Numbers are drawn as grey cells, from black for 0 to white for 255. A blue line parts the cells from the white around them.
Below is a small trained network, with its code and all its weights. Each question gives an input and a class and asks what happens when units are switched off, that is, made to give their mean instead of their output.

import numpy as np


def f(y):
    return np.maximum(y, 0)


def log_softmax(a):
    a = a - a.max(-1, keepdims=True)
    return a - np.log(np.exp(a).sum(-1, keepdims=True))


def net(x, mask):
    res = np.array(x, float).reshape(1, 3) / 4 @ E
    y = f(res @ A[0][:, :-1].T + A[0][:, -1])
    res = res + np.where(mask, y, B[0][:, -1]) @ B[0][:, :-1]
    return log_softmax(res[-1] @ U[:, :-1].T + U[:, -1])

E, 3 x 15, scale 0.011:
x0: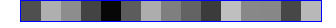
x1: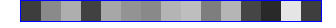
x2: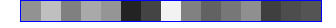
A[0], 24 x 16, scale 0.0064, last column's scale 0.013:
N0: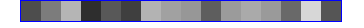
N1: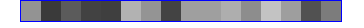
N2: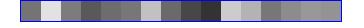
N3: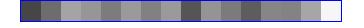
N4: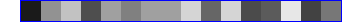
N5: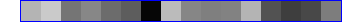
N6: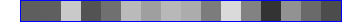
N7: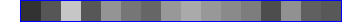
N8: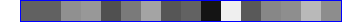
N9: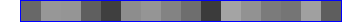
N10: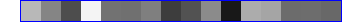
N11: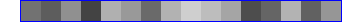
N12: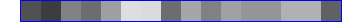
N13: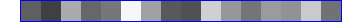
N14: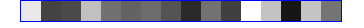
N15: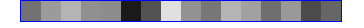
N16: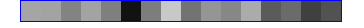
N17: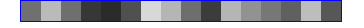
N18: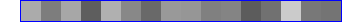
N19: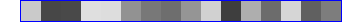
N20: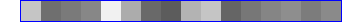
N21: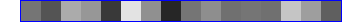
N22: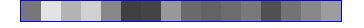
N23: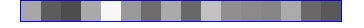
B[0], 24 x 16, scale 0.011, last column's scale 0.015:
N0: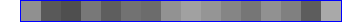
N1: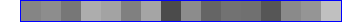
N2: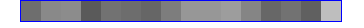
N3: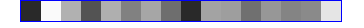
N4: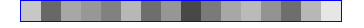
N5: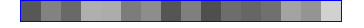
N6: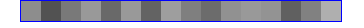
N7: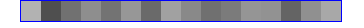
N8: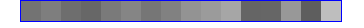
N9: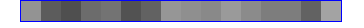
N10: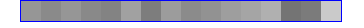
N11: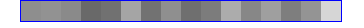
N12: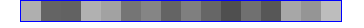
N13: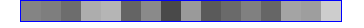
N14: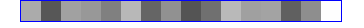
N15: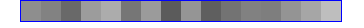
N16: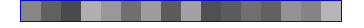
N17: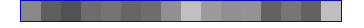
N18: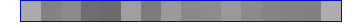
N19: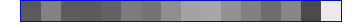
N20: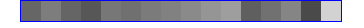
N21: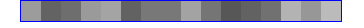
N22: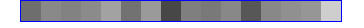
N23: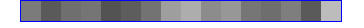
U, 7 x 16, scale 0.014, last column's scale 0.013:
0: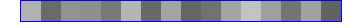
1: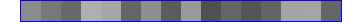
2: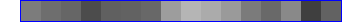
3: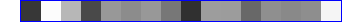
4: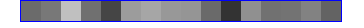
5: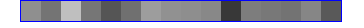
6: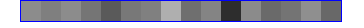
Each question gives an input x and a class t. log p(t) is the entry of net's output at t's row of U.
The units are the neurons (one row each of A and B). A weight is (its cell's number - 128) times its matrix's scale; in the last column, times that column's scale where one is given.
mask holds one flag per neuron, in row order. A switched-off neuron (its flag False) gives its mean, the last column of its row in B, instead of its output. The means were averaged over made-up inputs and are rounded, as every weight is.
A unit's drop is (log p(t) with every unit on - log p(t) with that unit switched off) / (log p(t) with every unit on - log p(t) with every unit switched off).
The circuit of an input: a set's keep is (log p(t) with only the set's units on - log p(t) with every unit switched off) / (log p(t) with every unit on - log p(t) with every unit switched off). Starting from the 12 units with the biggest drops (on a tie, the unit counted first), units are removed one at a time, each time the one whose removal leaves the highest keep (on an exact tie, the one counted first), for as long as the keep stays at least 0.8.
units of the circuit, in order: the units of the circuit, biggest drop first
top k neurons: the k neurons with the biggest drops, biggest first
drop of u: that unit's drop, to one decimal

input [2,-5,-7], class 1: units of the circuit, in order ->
[N13]
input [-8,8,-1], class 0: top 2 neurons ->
[N4, N11]
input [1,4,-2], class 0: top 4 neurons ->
[N4, N6, N22, N20]
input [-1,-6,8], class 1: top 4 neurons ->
[N5, N16, N22, N4]
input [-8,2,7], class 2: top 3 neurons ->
[N19, N23, N20]
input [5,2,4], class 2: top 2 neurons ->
[N17, N13]
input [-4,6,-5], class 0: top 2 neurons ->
[N4, N11]
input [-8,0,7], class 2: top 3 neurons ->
[N19, N23, N20]
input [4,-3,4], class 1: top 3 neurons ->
[N19, N5, N4]
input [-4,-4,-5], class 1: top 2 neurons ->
[N4, N13]
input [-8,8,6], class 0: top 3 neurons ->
[N4, N11, N7]
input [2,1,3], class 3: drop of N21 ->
0.2
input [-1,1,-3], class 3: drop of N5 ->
0.1
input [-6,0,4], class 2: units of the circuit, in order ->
[N19]
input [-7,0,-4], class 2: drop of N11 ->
0.0
